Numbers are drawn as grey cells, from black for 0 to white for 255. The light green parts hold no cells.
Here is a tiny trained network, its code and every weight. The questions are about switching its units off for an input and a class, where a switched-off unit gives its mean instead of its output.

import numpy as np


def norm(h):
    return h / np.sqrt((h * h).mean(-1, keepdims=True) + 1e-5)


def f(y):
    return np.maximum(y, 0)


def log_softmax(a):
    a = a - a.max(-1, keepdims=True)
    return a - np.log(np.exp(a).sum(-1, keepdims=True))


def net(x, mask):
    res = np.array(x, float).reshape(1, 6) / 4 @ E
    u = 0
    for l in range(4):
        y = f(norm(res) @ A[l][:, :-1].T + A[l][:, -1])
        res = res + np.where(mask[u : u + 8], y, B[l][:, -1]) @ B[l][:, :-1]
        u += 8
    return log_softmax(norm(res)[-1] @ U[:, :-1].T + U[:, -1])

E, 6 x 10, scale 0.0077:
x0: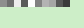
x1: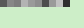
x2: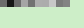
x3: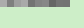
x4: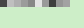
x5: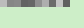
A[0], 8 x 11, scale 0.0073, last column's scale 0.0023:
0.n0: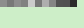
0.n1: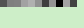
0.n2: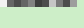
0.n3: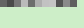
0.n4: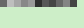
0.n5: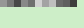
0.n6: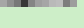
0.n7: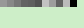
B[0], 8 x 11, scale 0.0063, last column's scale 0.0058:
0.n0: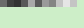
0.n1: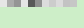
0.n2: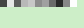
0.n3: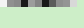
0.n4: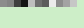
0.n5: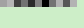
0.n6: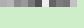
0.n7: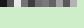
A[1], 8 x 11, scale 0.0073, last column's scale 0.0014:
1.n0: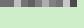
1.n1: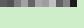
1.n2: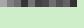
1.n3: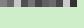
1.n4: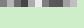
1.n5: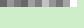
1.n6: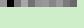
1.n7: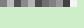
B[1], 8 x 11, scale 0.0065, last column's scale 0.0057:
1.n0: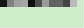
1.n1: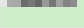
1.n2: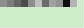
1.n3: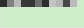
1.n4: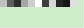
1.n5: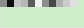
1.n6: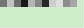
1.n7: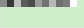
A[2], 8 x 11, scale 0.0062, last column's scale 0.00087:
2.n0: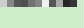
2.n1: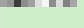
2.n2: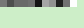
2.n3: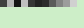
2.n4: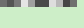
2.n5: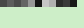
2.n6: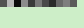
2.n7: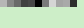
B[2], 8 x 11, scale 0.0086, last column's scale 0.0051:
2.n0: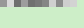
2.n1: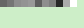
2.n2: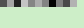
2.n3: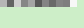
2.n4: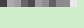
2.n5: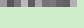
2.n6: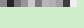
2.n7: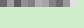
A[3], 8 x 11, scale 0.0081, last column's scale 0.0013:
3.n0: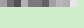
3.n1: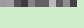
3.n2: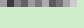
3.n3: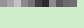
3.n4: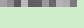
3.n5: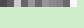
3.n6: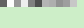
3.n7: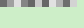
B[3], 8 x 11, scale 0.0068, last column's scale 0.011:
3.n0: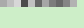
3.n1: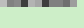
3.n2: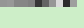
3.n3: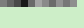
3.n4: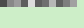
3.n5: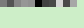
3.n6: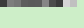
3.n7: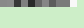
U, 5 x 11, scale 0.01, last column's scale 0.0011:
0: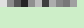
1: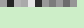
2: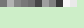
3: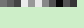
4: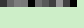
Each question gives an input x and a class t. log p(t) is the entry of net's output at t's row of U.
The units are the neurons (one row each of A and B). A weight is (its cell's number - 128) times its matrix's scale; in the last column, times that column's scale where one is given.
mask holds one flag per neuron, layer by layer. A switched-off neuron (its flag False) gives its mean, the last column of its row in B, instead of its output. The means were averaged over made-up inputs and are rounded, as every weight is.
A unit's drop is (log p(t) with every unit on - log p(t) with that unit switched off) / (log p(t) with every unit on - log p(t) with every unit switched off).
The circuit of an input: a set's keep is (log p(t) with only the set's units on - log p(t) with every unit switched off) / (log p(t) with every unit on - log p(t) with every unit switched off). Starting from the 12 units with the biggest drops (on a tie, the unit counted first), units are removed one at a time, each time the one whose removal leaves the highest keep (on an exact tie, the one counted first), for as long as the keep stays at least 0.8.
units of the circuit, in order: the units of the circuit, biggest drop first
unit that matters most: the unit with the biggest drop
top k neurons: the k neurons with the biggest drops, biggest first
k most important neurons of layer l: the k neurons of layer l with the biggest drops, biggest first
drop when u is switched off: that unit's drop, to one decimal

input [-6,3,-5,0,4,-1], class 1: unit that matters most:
2.n6
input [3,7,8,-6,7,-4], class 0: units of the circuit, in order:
0.n3; 0.n2
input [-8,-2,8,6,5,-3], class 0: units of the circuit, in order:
0.n3; 1.n6; 0.n2
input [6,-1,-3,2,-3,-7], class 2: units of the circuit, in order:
0.n1; 3.n6
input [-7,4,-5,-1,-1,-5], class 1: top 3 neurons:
2.n6; 2.n3; 0.n3
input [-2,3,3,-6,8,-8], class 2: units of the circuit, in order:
0.n1; 3.n6
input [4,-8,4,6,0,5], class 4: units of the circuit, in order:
0.n7; 1.n0; 1.n3
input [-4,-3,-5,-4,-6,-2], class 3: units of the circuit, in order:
0.n2; 2.n2; 2.n6
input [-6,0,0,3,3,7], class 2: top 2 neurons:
2.n0; 3.n6
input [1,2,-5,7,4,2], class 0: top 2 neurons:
0.n2; 0.n4
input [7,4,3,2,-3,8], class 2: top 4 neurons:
2.n0; 0.n6; 2.n6; 3.n6
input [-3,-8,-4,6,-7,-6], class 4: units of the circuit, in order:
0.n7; 1.n3
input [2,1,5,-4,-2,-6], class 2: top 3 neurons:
0.n1; 1.n4; 2.n7
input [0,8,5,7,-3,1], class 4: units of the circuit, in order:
2.n4
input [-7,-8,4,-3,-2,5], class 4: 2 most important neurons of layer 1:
1.n0; 1.n3
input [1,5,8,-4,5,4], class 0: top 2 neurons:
0.n3; 0.n2
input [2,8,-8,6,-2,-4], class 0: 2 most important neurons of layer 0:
0.n4; 0.n7
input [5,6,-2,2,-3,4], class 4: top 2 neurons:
1.n7; 2.n6
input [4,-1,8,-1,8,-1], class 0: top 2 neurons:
0.n3; 0.n2
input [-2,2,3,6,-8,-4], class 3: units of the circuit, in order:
0.n2
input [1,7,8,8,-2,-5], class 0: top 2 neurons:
0.n3; 1.n6
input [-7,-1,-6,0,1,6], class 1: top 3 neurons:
2.n6; 0.n3; 2.n3
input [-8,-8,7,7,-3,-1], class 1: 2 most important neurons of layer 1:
1.n7; 1.n4
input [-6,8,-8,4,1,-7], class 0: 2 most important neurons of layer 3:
3.n3; 3.n0
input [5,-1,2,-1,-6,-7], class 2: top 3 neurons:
0.n1; 2.n6; 2.n3
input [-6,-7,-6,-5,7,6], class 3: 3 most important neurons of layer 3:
3.n5; 3.n0; 3.n1
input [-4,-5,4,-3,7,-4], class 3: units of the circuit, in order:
1.n4
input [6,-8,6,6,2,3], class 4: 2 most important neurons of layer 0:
0.n7; 0.n4
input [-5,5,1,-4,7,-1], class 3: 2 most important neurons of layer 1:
1.n4; 1.n3
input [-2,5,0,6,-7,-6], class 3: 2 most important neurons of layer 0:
0.n2; 0.n0
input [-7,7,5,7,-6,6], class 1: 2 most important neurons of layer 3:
3.n0; 3.n4
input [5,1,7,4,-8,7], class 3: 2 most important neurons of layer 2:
2.n2; 2.n5
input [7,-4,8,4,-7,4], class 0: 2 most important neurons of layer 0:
0.n3; 0.n5
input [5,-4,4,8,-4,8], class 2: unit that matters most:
2.n0
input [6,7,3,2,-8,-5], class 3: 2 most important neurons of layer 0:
0.n2; 0.n7
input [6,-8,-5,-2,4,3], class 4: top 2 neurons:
1.n3; 1.n0
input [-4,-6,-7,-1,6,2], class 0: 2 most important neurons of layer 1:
1.n4; 1.n3
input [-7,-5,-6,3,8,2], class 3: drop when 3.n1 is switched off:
0.1
